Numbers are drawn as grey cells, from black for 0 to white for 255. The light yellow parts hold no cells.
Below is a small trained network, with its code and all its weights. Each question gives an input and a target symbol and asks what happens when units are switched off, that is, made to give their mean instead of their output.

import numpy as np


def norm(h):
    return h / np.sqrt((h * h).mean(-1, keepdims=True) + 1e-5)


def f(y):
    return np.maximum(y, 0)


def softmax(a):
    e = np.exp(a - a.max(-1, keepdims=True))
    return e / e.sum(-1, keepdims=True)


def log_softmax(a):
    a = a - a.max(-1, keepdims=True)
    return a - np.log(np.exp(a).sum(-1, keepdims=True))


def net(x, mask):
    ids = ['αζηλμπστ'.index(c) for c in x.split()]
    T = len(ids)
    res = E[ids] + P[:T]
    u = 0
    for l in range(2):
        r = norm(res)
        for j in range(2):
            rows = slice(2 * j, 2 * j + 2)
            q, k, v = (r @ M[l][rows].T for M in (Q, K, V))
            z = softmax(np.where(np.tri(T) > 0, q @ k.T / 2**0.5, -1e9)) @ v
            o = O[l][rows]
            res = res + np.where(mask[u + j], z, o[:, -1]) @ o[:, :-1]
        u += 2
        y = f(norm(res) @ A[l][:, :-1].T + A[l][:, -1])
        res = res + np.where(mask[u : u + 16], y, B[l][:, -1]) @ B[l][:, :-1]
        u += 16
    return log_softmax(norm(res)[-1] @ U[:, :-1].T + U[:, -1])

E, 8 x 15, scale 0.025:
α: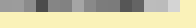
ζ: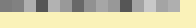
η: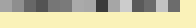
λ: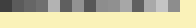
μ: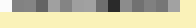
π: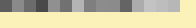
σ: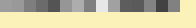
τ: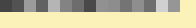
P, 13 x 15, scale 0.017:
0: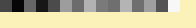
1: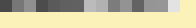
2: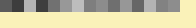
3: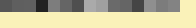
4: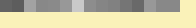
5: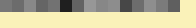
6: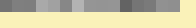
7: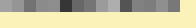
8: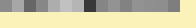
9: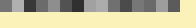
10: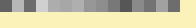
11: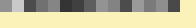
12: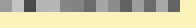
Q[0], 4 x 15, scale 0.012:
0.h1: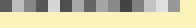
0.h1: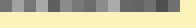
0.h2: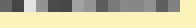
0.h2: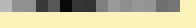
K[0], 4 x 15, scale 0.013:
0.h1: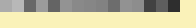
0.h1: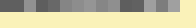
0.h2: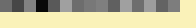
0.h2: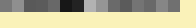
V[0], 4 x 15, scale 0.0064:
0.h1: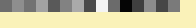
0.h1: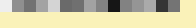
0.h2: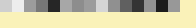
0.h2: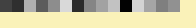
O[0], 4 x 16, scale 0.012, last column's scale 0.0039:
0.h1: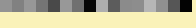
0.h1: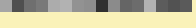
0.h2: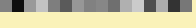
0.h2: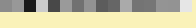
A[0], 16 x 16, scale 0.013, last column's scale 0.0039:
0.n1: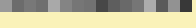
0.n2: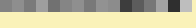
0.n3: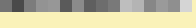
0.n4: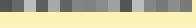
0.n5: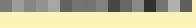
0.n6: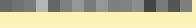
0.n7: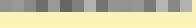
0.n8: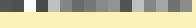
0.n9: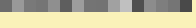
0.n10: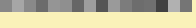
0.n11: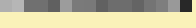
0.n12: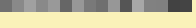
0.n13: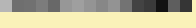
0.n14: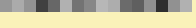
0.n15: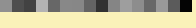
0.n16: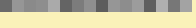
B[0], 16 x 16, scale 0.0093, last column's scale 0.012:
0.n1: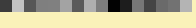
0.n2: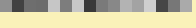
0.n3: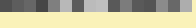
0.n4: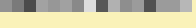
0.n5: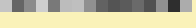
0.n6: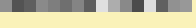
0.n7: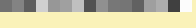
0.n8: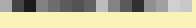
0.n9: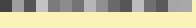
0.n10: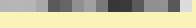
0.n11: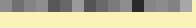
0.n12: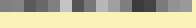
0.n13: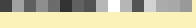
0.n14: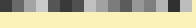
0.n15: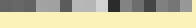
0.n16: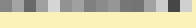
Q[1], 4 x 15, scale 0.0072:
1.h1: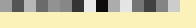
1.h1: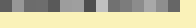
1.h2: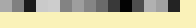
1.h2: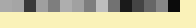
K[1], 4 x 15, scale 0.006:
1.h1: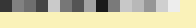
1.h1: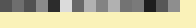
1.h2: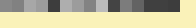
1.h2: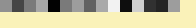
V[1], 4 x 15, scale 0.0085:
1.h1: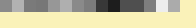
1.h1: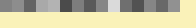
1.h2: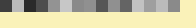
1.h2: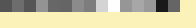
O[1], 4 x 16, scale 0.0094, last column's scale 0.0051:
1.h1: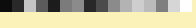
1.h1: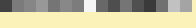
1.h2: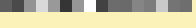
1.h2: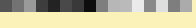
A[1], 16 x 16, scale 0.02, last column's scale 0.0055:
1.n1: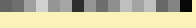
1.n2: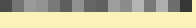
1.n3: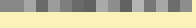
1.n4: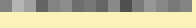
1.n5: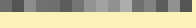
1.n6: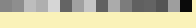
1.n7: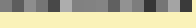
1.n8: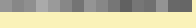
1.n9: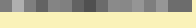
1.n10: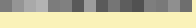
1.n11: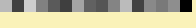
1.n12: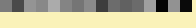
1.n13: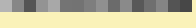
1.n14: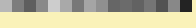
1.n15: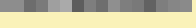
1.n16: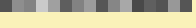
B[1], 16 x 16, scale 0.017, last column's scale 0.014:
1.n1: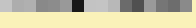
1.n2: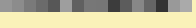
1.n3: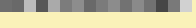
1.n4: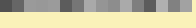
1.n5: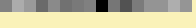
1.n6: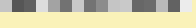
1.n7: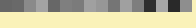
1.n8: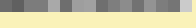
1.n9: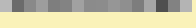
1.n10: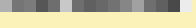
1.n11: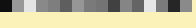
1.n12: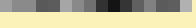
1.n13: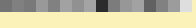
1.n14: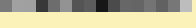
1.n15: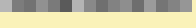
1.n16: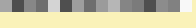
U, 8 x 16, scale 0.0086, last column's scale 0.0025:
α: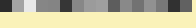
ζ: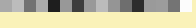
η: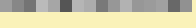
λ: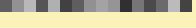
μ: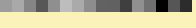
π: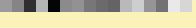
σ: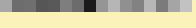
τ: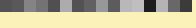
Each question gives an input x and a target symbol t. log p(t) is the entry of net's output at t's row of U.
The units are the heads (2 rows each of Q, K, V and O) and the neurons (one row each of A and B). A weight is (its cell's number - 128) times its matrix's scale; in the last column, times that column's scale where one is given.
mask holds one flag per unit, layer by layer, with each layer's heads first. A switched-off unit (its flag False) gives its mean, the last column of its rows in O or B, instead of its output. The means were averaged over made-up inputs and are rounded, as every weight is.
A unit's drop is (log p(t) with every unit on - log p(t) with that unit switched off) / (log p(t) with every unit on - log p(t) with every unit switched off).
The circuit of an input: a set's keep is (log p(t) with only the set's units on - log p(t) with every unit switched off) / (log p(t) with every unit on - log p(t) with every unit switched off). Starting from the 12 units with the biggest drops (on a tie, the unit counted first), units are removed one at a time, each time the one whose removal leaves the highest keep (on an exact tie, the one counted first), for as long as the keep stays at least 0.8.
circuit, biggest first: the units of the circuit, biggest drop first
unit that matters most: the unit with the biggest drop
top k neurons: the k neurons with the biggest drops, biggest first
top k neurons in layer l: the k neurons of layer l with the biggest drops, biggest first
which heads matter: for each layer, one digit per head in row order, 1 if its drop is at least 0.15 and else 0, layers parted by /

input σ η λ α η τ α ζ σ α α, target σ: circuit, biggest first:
1.h2; 0.h1
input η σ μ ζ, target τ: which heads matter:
01 / 01
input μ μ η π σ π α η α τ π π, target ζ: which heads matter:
01 / 01
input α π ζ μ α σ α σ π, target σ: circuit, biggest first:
0.h1
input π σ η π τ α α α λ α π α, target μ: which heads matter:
11 / 01
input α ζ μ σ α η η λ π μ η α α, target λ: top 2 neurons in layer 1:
1.n6; 1.n3
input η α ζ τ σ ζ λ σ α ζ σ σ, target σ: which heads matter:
10 / 01
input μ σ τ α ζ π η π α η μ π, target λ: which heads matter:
11 / 01
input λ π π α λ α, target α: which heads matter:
00 / 00
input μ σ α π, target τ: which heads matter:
01 / 01
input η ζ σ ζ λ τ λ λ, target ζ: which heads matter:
01 / 10
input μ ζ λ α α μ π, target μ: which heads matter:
10 / 00
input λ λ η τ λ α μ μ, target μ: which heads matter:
00 / 00
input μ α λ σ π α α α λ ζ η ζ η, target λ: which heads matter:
01 / 01
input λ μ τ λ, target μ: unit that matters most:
1.h2
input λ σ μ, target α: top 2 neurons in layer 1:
1.n4; 1.n6
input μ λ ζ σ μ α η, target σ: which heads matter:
11 / 01
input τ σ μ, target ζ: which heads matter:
11 / 01
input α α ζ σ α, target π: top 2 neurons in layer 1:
1.n13; 1.n16
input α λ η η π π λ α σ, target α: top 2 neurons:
0.n14; 1.n6
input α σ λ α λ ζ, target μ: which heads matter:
11 / 10
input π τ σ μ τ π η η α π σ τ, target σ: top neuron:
1.n9
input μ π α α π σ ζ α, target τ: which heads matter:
01 / 11
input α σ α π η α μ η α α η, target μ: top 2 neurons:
1.n2; 1.n6
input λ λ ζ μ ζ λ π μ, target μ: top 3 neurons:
0.n1; 1.n12; 1.n10
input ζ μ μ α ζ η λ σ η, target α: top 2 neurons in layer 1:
1.n4; 1.n6
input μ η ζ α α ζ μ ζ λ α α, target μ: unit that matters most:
0.h1
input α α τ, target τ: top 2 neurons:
1.n7; 0.n5
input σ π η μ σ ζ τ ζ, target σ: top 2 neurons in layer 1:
1.n3; 1.n6
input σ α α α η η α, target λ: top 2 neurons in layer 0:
0.n6; 0.n4
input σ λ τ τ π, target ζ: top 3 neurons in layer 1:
1.n16; 1.n6; 1.n8
